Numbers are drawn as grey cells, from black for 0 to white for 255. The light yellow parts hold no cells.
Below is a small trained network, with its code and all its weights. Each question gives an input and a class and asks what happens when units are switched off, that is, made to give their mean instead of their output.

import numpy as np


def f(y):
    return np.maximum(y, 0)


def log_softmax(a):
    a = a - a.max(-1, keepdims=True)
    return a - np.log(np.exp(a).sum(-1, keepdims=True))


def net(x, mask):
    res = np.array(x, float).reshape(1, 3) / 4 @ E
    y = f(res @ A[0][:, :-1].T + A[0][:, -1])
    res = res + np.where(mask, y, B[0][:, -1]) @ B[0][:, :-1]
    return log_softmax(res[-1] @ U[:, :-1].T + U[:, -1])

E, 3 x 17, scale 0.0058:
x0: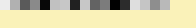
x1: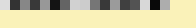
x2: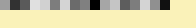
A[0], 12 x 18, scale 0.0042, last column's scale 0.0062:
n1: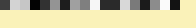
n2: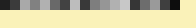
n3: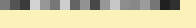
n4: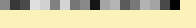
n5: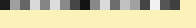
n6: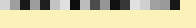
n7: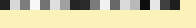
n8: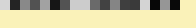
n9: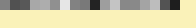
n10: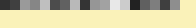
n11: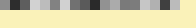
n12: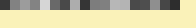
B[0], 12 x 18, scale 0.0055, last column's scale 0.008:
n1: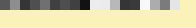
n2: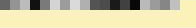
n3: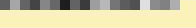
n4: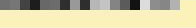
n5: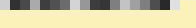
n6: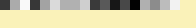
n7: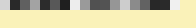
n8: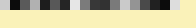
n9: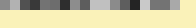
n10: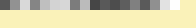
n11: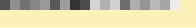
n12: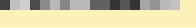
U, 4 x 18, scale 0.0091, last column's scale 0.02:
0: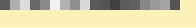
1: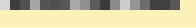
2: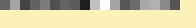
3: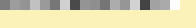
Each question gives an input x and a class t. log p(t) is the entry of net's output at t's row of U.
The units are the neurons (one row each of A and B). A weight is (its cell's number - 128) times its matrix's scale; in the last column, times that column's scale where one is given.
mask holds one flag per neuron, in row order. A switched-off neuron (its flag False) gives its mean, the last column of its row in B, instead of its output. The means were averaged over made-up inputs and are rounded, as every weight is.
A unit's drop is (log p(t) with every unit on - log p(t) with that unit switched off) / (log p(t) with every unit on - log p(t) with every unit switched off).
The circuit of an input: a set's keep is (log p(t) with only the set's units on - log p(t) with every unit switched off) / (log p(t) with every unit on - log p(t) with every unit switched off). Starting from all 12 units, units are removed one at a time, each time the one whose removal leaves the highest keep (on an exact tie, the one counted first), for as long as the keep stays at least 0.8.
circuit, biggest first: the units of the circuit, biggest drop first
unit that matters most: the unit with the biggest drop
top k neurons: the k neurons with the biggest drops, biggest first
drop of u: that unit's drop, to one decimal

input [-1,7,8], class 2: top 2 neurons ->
(n11, n4)
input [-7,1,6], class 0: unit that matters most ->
n10
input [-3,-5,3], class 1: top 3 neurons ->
(n7, n5, n6)
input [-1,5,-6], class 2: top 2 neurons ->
(n1, n7)
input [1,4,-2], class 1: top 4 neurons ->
(n10, n6, n11, n8)
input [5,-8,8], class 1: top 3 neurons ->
(n7, n5, n1)
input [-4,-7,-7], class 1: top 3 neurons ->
(n7, n5, n11)
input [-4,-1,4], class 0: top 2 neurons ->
(n10, n1)
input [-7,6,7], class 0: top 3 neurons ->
(n10, n2, n1)
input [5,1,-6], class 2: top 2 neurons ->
(n1, n10)
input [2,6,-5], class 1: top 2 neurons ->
(n8, n11)
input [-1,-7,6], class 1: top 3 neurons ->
(n7, n5, n1)
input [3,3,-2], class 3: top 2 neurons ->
(n7, n2)
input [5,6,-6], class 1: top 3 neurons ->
(n8, n10, n11)
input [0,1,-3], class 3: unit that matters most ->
n4
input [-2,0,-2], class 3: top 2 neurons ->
(n6, n2)
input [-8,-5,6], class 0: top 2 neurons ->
(n10, n2)
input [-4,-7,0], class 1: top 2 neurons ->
(n7, n5)
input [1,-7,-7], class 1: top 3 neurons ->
(n7, n5, n11)
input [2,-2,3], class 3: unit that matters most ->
n1
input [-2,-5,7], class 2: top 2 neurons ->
(n11, n4)
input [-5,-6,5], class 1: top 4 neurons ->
(n7, n5, n6, n1)
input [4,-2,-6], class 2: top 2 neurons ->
(n1, n10)
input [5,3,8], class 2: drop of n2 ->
0.0
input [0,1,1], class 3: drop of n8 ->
0.1
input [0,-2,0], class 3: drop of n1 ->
0.1
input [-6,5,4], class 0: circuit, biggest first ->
(n10)
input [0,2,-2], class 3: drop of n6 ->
0.2
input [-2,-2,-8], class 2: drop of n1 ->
0.5
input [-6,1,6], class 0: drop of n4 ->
-0.1
